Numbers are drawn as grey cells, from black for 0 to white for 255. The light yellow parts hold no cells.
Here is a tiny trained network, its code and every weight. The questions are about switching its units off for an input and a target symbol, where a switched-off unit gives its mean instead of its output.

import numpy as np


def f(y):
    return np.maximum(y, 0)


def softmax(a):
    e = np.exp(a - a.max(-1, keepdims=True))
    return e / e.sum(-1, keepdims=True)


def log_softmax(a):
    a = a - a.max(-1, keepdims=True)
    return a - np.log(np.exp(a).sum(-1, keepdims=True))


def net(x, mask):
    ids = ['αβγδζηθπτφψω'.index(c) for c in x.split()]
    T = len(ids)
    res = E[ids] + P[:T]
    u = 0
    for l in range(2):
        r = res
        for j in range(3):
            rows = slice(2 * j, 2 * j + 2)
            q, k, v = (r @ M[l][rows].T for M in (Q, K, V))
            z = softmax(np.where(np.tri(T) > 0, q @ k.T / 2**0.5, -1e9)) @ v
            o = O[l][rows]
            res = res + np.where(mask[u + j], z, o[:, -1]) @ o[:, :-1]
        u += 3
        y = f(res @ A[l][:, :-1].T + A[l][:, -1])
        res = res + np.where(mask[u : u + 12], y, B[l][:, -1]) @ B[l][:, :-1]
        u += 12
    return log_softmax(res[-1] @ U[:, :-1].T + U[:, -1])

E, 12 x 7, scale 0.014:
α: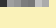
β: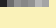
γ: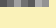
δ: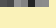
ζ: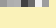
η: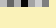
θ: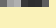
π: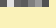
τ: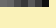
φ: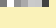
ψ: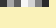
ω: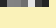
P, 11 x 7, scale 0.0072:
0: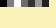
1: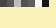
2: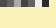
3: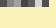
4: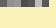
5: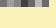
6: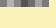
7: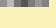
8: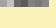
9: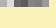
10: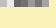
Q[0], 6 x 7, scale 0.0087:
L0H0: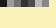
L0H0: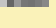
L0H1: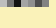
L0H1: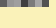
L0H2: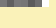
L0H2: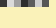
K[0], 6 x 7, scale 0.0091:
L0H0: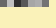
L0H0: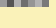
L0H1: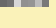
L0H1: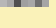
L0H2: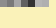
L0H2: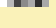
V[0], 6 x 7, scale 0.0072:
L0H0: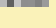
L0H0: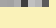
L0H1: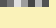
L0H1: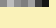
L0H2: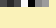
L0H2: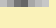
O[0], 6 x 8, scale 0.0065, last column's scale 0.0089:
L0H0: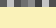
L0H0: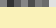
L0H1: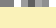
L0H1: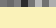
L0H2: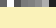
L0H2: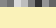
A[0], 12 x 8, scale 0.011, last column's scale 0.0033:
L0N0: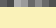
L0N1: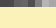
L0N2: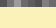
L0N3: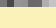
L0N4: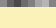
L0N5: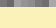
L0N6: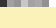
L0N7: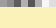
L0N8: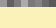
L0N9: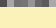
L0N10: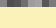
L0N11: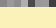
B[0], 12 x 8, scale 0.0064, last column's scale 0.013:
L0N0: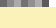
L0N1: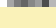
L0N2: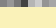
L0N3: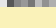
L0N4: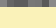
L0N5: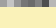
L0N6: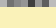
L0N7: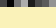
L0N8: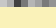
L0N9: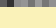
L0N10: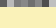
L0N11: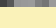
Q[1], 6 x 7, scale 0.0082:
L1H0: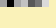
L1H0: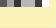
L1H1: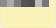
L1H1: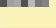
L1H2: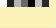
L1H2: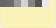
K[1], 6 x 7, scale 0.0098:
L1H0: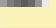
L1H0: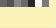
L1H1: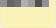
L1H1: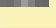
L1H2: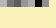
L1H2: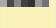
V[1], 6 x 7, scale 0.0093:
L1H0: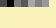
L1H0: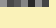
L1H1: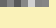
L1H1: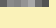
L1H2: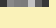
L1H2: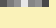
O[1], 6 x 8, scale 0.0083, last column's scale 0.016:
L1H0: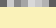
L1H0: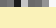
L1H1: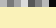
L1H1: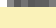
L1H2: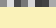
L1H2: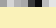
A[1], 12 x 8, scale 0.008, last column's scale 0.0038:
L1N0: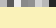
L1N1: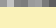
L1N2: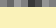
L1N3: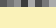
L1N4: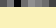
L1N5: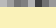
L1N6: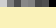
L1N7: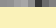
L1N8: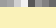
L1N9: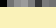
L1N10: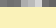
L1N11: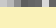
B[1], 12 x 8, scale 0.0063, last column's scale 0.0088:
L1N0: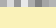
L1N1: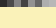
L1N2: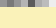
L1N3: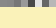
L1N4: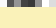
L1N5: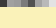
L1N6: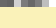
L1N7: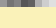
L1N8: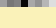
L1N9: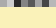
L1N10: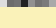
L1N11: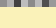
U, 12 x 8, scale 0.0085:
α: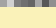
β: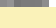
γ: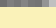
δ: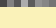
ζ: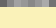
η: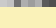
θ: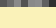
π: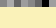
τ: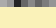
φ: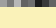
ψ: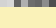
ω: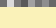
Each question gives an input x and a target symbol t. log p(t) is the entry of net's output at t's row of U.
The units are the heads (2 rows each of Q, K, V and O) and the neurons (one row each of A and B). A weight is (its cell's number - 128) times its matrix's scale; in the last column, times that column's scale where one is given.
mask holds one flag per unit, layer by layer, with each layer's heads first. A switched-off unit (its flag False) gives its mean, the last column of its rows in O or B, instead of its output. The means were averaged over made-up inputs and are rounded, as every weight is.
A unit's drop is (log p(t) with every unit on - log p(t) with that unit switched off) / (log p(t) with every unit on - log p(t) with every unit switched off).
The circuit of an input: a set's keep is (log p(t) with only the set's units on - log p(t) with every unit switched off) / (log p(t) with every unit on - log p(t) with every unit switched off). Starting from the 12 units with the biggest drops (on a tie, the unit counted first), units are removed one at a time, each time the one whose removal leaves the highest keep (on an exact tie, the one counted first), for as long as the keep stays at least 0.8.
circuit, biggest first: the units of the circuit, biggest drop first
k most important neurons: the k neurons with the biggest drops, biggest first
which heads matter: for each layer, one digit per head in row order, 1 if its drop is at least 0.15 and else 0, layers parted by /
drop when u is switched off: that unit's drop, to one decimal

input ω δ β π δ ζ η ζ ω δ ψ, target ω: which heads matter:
000 / 101
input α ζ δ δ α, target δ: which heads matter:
001 / 111
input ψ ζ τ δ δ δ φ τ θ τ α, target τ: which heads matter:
010 / 001
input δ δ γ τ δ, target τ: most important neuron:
[L1N4]
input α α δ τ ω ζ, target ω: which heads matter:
000 / 101
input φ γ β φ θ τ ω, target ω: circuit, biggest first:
[L1H2, L1H0, L0N1]
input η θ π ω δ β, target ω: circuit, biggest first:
[L1H2, L1H0, L1N1, L0N1]
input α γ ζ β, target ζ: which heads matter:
011 / 001
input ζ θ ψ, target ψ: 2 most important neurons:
[L0N6, L0N2]
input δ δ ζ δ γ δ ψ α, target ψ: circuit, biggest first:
[L1H2, L0H1]
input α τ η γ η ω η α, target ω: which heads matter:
001 / 101
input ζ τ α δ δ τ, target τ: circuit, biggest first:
[L1N4, L0H2, L1H0]
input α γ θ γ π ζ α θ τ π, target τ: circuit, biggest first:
[L0H1, L0N0, L1H0]
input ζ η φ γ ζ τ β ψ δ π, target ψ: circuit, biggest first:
[L1H2]
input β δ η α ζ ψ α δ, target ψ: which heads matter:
000 / 001
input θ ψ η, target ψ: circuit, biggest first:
[L1H2, L1H1]
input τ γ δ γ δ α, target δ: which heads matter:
001 / 001
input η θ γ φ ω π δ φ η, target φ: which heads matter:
001 / 100
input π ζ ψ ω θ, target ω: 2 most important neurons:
[L0N6, L1N1]
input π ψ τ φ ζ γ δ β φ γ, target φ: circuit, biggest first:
[L1H0]
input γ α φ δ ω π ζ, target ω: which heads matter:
100 / 101
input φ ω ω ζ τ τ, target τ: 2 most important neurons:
[L0N0, L1N4]
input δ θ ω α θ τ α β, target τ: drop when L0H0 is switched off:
-0.1
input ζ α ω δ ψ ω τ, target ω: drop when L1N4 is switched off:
-0.1
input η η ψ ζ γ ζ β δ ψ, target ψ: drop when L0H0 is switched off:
-0.1
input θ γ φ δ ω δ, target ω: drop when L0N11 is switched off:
-0.1
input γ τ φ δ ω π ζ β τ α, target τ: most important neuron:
[L1N4]
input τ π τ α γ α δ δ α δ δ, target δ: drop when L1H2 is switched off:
0.5
